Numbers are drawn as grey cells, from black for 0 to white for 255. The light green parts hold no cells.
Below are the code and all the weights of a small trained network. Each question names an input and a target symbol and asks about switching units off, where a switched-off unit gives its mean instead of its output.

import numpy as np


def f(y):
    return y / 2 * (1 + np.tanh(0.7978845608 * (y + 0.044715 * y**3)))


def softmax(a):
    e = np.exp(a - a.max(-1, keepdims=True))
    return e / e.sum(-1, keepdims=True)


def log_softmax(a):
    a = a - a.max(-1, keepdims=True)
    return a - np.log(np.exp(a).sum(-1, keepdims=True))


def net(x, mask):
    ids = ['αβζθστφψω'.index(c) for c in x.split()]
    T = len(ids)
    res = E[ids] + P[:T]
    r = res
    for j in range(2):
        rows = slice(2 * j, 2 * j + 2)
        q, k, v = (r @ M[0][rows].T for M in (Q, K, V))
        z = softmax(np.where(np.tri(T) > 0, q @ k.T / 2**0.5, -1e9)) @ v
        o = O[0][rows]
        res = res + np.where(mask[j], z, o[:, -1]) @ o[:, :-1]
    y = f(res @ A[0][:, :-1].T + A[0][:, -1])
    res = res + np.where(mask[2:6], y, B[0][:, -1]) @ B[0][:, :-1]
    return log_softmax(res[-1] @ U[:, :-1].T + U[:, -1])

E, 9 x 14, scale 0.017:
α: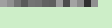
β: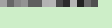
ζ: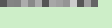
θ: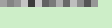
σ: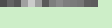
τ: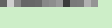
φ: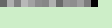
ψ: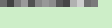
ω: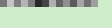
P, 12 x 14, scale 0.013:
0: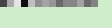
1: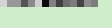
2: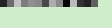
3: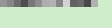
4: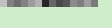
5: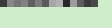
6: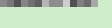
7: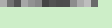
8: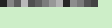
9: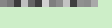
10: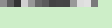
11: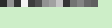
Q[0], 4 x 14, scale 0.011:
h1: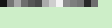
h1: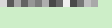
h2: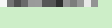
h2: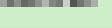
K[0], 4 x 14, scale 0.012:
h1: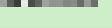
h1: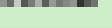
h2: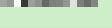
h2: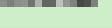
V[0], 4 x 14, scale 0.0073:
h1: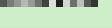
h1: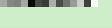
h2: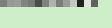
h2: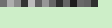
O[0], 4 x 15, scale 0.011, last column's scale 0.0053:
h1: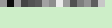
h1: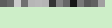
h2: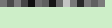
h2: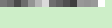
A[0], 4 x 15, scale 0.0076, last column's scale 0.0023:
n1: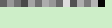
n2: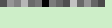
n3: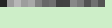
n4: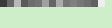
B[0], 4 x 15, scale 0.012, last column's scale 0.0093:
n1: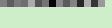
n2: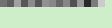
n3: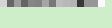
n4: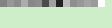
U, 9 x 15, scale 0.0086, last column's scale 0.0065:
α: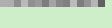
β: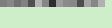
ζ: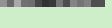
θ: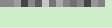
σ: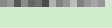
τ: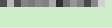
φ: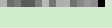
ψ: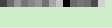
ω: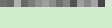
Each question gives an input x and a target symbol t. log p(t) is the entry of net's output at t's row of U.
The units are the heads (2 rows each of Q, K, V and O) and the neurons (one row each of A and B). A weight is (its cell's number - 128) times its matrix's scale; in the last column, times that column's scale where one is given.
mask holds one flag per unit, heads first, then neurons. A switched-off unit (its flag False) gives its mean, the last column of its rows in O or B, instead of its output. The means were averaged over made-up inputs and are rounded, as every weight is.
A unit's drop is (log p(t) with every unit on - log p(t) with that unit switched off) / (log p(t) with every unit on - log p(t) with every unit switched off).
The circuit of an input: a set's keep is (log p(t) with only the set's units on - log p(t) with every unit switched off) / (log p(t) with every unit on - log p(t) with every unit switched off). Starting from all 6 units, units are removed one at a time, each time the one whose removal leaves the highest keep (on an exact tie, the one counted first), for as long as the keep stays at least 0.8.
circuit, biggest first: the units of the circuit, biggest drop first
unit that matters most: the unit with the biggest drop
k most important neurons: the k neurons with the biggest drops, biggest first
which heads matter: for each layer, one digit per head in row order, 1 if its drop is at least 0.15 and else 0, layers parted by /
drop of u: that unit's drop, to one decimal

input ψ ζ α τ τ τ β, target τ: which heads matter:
10
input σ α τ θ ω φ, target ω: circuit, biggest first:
n4, h1
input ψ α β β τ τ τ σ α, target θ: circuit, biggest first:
h1, n3, n2, n4
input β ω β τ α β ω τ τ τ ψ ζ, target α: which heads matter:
11
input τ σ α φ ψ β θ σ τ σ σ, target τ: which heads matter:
10
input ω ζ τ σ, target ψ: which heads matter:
01
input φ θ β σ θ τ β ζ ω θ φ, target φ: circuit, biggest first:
h1, h2
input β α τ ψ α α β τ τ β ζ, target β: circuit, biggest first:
h2
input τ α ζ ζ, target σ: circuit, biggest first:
h2, h1
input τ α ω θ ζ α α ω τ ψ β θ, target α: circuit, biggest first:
h1, h2, n4, n3
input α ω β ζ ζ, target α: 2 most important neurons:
n3, n1
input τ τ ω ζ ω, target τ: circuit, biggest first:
h1, n2
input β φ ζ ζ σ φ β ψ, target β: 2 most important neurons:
n2, n4
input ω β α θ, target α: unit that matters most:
h2
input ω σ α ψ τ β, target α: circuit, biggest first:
h1, n4, h2, n3
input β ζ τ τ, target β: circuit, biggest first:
n2, n1
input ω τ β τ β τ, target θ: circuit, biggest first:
h1, n2, n3
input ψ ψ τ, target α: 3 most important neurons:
n4, n3, n2
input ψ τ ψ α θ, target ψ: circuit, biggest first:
n4, n3
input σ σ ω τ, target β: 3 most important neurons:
n1, n2, n4
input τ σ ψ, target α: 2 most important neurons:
n4, n3
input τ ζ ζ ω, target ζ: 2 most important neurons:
n1, n3
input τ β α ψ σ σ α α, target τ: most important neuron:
n3
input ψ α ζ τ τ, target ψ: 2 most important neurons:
n4, n3
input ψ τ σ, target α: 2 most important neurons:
n4, n3
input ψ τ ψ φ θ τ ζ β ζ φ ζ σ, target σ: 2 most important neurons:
n4, n2
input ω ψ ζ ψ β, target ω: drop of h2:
0.1
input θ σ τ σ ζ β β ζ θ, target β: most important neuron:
n3
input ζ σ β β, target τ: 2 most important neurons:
n3, n1
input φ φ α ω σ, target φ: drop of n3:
-0.1
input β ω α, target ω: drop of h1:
0.8
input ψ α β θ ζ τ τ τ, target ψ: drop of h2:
0.3
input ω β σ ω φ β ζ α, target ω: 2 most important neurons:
n4, n3
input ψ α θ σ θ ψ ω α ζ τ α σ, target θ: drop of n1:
0.0
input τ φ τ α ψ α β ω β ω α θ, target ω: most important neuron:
n4
